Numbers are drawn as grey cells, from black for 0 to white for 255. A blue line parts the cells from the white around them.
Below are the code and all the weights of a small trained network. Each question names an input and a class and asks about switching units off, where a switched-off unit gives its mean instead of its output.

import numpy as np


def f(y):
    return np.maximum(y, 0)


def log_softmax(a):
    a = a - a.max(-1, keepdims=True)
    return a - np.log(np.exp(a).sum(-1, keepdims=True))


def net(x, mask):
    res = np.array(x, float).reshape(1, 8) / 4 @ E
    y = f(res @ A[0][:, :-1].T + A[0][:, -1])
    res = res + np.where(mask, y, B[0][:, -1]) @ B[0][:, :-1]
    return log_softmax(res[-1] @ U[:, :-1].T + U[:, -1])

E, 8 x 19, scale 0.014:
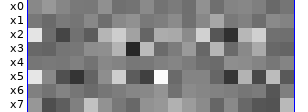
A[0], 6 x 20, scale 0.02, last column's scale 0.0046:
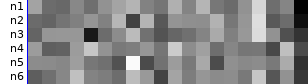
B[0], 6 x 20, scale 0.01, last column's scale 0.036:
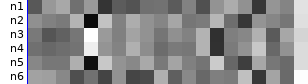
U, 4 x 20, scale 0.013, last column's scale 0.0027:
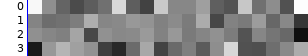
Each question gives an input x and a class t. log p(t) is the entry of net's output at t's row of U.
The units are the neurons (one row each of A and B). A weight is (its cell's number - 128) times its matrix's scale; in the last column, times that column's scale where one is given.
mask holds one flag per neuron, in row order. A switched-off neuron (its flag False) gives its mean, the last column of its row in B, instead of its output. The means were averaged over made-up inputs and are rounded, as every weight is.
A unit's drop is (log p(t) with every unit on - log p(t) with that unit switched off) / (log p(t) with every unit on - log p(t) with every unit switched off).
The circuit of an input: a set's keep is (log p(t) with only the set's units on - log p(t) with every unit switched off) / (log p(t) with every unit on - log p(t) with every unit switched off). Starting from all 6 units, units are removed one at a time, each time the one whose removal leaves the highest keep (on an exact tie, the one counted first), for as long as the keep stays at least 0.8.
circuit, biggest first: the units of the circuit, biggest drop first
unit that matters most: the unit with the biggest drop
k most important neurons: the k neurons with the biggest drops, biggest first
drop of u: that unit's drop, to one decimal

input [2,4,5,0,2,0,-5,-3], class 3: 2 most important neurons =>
[n1 n4]
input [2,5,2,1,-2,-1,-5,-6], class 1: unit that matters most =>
n3
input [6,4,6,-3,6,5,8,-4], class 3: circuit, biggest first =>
[n1 n6]
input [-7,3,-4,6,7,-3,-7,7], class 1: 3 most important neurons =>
[n4 n5 n1]
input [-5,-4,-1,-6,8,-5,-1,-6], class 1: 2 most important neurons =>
[n3 n2]
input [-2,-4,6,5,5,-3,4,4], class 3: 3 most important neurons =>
[n1 n5 n3]
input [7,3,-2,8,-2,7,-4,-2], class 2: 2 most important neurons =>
[n6 n2]
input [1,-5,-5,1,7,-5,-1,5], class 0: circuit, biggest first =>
[n6 n1]
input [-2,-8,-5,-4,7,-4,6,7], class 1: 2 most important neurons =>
[n4 n1]
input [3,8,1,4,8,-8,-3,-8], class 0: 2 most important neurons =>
[n6 n4]
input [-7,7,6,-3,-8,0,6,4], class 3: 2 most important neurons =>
[n1 n3]
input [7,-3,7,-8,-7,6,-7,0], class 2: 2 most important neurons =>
[n5 n6]
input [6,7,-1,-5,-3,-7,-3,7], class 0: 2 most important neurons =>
[n6 n3]
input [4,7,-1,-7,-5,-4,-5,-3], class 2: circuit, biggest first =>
[n5]
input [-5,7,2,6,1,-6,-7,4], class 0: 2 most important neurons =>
[n6 n5]
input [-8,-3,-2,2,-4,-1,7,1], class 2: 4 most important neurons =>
[n1 n6 n3 n4]
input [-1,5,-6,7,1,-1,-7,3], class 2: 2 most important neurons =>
[n1 n2]
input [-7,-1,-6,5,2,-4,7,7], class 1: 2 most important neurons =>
[n4 n1]
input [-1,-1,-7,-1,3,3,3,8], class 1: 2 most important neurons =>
[n1 n4]
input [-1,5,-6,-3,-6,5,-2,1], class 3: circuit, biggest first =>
[n6]
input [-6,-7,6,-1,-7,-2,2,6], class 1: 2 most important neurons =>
[n4 n6]
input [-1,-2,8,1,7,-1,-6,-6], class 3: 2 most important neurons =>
[n1 n4]
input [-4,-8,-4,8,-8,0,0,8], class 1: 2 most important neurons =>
[n4 n5]
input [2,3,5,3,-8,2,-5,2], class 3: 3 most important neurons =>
[n1 n6 n5]
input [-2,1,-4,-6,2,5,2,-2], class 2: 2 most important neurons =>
[n6 n1]
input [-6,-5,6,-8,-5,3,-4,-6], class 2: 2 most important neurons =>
[n5 n4]
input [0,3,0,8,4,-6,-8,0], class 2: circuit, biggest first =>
[n2]
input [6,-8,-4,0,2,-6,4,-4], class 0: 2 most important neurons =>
[n6 n1]
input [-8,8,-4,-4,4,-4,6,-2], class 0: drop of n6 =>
0.5
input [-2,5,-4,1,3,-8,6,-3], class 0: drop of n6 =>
0.7
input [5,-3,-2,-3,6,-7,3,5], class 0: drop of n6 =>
1.0
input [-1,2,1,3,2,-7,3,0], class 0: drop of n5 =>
0.0
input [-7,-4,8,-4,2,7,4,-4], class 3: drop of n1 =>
0.7
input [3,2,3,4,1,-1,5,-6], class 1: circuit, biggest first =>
[n3]
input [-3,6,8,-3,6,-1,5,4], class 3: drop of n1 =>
1.1
